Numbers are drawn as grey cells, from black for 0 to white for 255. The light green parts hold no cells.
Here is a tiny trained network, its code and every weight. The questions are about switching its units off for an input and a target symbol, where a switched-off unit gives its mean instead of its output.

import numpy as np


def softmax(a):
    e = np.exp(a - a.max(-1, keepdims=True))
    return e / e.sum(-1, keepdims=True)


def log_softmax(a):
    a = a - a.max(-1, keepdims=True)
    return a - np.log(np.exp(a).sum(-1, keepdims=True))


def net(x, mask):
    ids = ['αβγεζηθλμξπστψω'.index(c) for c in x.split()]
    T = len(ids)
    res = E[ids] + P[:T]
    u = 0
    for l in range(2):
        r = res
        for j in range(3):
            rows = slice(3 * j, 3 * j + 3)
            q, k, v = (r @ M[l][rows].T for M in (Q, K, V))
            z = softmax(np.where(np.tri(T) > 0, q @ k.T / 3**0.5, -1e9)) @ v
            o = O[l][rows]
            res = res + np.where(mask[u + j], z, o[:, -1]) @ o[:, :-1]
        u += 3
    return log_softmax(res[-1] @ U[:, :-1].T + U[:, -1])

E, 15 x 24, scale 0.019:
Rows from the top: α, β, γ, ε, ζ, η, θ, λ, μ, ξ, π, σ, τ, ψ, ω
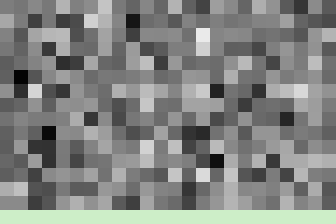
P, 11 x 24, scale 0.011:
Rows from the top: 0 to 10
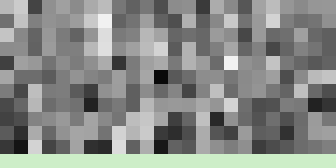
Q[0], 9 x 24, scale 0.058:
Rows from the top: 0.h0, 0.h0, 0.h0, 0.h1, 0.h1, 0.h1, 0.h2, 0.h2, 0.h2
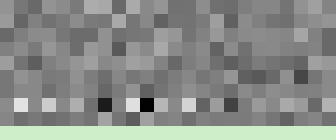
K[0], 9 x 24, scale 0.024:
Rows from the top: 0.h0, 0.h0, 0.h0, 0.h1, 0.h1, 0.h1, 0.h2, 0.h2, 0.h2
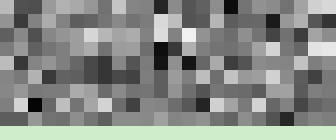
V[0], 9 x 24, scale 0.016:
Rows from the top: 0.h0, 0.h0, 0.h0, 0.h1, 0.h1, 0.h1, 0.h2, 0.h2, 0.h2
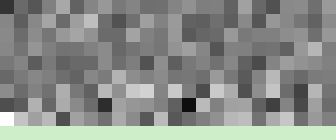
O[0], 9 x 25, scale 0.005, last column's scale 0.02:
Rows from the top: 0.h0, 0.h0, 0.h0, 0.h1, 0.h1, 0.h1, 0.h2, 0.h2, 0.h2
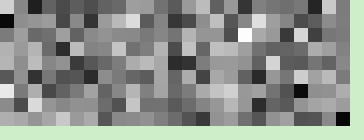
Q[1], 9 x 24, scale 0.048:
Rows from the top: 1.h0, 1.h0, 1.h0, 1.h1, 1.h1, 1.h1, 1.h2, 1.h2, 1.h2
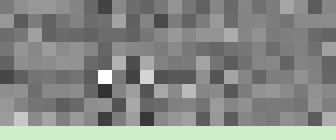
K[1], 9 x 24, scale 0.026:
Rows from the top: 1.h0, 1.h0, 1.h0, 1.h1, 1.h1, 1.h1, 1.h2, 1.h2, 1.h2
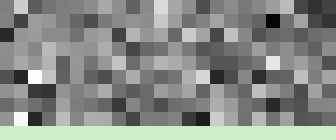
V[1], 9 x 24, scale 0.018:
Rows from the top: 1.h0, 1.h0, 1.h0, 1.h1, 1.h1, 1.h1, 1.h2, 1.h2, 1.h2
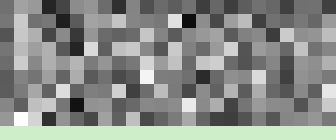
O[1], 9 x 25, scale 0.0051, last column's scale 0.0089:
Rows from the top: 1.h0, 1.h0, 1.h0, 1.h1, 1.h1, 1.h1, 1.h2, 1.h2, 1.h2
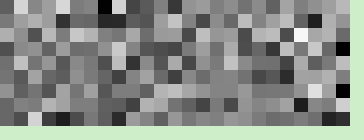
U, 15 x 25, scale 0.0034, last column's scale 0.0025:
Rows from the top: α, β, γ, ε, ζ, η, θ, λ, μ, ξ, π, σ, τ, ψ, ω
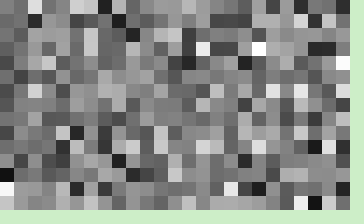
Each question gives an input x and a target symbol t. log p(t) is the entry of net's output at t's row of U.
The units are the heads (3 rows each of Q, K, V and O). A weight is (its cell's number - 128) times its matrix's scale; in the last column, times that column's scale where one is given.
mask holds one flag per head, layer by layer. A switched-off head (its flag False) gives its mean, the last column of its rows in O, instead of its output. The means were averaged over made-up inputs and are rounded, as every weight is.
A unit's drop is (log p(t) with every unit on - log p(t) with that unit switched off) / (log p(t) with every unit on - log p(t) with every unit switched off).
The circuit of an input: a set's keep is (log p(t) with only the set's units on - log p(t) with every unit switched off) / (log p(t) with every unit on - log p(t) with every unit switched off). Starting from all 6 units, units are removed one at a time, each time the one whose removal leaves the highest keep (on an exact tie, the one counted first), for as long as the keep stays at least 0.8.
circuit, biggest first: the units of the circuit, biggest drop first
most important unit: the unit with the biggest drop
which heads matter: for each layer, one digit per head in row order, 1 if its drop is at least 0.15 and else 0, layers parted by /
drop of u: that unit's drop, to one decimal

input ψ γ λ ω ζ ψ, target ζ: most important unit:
0.h2
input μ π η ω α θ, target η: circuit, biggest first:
[0.h2 1.h0]
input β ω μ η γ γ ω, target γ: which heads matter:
001 / 001
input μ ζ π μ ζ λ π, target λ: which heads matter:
001 / 100
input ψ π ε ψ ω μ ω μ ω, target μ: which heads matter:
000 / 011
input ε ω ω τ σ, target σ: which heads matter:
000 / 011
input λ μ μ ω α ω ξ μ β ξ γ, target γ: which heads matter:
001 / 001
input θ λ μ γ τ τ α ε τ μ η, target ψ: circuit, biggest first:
[0.h0 0.h1]
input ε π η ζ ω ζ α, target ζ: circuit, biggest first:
[1.h1 1.h2]
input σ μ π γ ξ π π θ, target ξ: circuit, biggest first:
[0.h2 1.h0 0.h0]
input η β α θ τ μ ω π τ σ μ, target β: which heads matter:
011 / 100
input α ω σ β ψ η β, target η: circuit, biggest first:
[0.h2 1.h0]
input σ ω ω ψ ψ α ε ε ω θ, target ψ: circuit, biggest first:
[0.h2 0.h0 1.h0]
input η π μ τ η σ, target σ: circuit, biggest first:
[1.h1 1.h2]
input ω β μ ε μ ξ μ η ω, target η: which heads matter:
001 / 100
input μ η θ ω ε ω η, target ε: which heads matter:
011 / 000
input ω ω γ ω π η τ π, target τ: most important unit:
1.h1
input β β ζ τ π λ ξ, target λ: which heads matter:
001 / 100
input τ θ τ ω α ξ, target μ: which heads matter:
000 / 100
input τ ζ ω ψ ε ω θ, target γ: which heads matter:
101 / 100
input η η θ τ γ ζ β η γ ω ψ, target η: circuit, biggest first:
[1.h0]
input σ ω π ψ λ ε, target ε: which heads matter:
000 / 011
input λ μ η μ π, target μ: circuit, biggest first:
[1.h1 1.h2]
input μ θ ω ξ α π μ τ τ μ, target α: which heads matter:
010 / 100
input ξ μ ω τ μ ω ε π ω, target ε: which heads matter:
000 / 010
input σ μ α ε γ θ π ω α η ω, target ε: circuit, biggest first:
[0.h1 1.h1]
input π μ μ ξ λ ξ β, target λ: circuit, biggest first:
[1.h0]
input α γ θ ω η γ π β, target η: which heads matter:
000 / 100
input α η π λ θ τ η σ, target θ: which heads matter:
110 / 100
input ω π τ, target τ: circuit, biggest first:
[1.h1 1.h0]
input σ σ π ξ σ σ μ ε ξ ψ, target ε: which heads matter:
001 / 011
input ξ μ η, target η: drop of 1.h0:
1.0
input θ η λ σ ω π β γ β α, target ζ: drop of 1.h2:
-0.1
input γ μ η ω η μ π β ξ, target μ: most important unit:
1.h1
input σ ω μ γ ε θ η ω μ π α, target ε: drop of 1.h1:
0.2
